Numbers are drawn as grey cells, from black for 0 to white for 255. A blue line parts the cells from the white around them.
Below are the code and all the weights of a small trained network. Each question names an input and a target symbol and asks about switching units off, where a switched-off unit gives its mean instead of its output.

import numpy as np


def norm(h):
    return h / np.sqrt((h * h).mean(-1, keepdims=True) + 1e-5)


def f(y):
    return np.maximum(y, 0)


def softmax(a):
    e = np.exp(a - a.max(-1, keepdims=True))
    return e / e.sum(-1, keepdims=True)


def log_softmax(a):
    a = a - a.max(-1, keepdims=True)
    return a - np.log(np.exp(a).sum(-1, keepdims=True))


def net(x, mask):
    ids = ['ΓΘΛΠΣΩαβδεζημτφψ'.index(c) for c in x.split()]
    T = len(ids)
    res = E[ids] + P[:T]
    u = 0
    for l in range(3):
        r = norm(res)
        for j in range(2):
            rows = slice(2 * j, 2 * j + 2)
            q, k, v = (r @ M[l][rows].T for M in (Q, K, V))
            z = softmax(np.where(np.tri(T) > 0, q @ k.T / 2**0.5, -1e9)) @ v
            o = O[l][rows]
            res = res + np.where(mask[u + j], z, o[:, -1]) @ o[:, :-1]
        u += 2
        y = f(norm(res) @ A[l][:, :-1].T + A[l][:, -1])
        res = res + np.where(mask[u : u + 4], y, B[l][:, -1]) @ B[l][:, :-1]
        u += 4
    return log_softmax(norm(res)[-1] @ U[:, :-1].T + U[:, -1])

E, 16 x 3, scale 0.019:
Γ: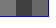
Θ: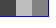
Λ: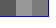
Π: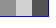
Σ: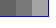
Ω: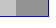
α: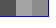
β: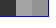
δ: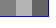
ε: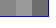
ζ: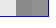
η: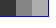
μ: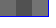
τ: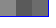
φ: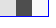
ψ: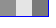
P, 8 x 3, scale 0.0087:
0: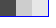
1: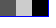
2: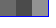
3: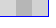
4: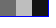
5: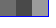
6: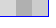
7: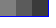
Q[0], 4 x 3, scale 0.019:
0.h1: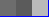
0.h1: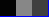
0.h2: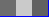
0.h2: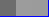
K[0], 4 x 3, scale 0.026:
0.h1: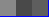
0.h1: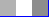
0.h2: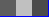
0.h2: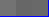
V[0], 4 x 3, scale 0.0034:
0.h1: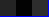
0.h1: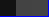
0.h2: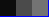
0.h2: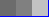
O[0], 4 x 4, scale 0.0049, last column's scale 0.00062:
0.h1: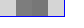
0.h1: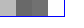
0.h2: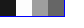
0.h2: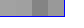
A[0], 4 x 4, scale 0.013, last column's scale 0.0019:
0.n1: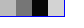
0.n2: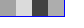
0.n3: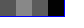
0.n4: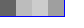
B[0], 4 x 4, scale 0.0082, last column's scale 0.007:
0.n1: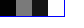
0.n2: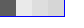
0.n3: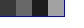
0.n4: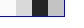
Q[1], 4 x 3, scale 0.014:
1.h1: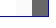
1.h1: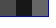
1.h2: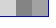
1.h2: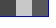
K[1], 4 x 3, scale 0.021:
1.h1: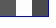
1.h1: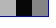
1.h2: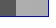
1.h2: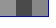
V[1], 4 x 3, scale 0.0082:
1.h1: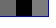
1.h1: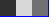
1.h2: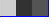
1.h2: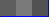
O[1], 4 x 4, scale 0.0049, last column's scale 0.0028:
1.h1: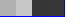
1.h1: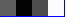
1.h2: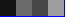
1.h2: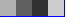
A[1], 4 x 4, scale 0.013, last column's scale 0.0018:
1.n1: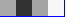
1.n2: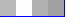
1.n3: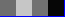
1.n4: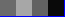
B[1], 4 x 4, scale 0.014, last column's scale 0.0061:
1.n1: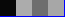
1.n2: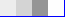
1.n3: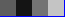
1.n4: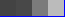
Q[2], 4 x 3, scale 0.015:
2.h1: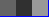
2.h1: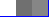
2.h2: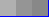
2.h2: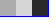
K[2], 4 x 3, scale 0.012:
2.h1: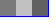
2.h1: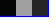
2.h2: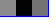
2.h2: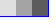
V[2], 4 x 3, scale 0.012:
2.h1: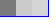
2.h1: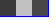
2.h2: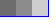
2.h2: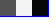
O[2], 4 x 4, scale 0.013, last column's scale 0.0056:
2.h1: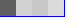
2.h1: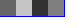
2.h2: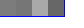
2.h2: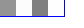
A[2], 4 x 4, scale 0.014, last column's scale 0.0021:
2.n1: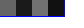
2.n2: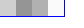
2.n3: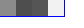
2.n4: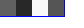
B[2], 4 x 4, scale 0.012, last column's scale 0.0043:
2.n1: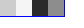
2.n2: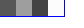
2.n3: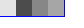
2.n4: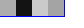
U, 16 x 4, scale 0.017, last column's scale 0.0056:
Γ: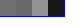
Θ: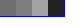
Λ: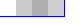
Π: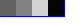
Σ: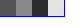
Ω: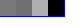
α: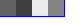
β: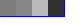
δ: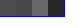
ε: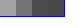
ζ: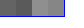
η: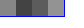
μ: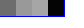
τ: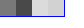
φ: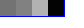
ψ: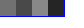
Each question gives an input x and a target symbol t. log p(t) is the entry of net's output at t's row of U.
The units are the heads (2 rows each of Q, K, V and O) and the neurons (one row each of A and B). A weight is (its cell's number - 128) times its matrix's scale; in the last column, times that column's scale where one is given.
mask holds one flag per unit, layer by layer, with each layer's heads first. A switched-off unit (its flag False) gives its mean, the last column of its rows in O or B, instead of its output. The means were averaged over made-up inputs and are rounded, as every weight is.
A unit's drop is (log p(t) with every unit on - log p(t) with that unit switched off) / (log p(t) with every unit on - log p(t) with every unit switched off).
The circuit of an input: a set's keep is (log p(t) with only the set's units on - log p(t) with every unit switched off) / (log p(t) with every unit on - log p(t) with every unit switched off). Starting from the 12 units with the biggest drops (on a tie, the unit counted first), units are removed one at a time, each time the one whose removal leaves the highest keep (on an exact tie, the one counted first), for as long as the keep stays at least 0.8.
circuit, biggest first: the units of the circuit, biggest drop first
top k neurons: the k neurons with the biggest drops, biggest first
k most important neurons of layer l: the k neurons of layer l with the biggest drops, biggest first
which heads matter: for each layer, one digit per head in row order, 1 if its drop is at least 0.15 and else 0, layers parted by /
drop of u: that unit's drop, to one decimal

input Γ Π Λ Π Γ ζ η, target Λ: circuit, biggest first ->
(0.n4)
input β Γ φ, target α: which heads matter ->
00 / 10 / 00
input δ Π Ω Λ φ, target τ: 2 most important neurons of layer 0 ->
(0.n1, 0.n2)
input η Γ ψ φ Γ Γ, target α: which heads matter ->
00 / 00 / 10
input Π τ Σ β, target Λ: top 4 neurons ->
(1.n2, 0.n1, 0.n4, 1.n1)
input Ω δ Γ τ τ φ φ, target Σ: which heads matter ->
00 / 11 / 10
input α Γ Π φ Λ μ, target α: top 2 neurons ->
(0.n4, 1.n1)
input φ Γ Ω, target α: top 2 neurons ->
(1.n1, 1.n2)
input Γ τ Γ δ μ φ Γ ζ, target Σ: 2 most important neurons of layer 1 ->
(1.n1, 1.n4)
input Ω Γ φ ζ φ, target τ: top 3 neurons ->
(0.n4, 1.n1, 0.n2)
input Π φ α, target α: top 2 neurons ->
(0.n1, 1.n2)
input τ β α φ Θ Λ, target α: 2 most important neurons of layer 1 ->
(1.n2, 1.n3)
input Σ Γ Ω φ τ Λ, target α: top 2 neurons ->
(0.n1, 2.n4)
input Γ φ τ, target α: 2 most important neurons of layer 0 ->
(0.n1, 0.n3)
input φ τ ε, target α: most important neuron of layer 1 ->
(1.n2)
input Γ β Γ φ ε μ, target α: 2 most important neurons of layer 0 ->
(0.n4, 0.n2)
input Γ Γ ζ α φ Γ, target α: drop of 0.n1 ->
0.6
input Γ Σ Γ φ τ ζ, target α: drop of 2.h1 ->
0.4
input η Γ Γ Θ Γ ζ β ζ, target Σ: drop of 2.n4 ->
0.2
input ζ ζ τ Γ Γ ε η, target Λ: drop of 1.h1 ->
-0.1
